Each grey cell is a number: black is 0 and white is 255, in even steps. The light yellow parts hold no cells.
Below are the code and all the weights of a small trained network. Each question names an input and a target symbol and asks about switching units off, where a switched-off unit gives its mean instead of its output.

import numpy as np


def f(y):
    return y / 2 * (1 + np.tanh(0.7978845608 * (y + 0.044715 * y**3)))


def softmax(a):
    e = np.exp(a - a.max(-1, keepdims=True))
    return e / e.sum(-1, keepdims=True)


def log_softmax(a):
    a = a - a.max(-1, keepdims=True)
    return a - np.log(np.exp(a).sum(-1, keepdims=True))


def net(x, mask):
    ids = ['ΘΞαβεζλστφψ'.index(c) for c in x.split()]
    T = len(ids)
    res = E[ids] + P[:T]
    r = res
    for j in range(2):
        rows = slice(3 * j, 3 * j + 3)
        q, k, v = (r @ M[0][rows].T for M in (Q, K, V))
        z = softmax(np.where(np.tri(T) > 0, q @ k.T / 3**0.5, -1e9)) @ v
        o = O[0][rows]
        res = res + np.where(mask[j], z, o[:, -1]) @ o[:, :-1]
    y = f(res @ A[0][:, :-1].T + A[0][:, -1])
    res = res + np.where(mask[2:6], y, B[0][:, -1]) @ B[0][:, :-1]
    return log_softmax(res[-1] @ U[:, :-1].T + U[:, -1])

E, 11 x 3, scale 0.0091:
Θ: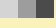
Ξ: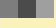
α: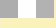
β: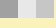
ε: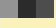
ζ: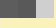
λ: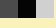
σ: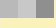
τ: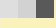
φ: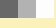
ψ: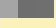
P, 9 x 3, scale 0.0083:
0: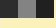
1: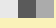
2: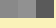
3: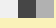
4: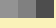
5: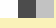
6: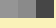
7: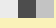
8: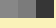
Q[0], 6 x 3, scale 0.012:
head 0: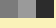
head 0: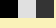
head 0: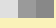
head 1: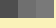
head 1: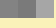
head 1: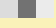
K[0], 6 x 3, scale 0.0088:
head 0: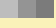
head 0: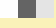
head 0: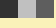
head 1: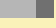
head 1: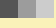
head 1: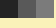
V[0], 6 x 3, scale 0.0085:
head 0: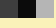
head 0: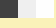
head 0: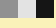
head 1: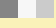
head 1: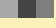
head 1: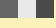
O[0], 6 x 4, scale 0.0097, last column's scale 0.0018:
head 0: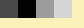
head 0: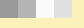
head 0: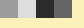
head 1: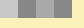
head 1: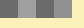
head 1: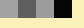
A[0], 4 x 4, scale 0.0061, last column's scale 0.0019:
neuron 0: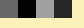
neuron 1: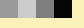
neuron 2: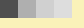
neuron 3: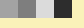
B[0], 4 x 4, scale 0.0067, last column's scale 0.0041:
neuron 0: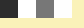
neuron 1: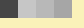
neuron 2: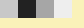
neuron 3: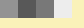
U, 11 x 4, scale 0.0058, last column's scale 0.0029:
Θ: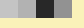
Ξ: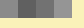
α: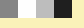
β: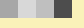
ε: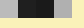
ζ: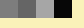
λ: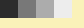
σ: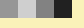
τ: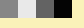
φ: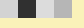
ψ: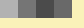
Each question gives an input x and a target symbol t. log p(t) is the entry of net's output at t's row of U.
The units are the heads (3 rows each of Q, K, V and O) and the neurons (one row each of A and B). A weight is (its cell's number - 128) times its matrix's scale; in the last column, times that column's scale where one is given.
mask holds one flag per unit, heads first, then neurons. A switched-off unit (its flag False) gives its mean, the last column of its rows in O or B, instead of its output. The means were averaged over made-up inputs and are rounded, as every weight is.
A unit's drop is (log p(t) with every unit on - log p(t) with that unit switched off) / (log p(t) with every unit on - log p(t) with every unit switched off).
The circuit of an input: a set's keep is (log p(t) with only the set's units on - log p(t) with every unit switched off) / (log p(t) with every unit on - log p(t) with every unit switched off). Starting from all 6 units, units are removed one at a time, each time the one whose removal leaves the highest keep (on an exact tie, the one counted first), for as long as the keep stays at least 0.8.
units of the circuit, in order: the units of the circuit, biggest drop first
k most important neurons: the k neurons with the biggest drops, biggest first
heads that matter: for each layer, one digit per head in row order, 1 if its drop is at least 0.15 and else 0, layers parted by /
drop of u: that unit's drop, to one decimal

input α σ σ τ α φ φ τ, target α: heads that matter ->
10
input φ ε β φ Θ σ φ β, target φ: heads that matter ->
11
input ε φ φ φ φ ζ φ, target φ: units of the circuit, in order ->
head 0; neuron 2; neuron 0
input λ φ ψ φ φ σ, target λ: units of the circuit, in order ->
head 0; neuron 0; head 1
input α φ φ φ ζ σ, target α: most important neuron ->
neuron 1
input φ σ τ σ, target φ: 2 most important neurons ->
neuron 0; neuron 3
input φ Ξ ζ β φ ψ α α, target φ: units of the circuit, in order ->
head 0; neuron 0; neuron 2; head 1
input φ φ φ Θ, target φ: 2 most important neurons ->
neuron 0; neuron 3
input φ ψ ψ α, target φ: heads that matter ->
11
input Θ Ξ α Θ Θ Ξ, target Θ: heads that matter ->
10
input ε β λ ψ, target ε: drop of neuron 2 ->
-0.1
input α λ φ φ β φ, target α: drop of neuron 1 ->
0.3
